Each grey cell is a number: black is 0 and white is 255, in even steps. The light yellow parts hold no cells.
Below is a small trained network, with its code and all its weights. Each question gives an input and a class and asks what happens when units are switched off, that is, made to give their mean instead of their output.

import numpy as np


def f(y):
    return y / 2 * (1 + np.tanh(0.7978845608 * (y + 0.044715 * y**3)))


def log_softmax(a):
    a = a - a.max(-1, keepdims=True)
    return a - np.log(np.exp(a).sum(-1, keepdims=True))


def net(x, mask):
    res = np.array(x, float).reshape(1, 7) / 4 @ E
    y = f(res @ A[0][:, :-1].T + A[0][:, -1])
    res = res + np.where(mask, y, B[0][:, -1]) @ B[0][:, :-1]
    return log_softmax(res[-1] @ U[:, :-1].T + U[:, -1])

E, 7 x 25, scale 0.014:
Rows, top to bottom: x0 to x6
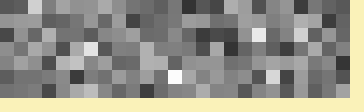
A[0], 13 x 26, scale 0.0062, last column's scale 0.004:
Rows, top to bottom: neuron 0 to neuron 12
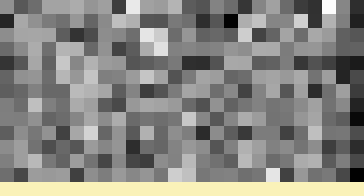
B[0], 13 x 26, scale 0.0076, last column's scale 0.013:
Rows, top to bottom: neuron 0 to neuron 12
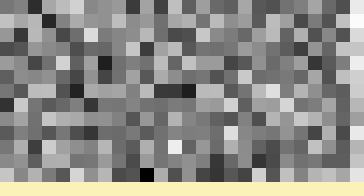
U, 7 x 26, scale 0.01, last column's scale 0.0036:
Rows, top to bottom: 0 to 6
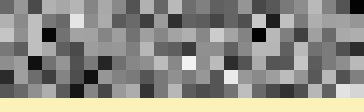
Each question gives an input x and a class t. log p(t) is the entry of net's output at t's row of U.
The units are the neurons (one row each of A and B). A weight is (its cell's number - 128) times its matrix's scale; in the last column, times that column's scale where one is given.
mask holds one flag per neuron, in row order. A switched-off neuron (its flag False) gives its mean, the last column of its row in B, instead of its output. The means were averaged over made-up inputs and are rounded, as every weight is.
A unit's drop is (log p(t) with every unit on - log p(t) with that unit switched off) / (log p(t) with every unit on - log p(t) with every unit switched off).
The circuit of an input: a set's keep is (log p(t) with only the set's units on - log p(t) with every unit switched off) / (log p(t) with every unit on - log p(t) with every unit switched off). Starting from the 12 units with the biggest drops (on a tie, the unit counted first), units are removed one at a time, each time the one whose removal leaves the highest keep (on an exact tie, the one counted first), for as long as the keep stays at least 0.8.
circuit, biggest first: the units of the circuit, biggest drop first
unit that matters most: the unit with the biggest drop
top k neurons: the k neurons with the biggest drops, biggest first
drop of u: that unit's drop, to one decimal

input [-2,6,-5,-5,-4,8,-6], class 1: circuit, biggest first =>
neuron 12
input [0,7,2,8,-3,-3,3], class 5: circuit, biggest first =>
neuron 9; neuron 7
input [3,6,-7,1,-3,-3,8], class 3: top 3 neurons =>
neuron 6; neuron 1; neuron 0
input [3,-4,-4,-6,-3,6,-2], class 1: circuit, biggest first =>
neuron 12; neuron 9
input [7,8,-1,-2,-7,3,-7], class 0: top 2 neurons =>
neuron 10; neuron 6
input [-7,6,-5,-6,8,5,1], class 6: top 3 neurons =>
neuron 3; neuron 5; neuron 4
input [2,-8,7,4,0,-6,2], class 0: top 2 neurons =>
neuron 0; neuron 12
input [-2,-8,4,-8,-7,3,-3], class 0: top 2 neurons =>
neuron 0; neuron 9
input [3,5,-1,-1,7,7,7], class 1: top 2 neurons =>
neuron 12; neuron 2
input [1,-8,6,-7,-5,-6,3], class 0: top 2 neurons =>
neuron 0; neuron 12
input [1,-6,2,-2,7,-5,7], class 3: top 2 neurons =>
neuron 6; neuron 12
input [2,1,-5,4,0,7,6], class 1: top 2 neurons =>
neuron 12; neuron 1
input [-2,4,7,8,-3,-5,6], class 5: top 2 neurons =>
neuron 9; neuron 7
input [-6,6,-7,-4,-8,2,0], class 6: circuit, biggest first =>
neuron 1
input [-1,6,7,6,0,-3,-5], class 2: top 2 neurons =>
neuron 1; neuron 0
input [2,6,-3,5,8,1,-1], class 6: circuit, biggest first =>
neuron 5; neuron 3
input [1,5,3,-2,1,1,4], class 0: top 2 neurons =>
neuron 10; neuron 2
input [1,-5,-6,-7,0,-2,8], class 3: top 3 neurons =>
neuron 6; neuron 1; neuron 9
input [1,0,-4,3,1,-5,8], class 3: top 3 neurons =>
neuron 6; neuron 12; neuron 1
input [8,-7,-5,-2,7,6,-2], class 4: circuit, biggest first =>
neuron 4
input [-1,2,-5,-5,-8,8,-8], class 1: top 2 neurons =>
neuron 12; neuron 6
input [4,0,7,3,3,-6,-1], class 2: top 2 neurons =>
neuron 1; neuron 12
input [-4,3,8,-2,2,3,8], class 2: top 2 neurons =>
neuron 1; neuron 2
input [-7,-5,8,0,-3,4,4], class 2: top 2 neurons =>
neuron 1; neuron 4
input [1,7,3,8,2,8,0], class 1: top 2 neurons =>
neuron 12; neuron 0
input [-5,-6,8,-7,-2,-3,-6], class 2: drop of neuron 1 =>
0.7
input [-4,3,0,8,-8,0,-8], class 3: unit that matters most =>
neuron 2
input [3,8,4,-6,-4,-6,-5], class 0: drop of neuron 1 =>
0.0
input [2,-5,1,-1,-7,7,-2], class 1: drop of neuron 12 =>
0.7
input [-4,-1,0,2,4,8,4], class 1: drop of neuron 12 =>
0.8
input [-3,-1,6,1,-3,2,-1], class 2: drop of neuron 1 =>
0.6
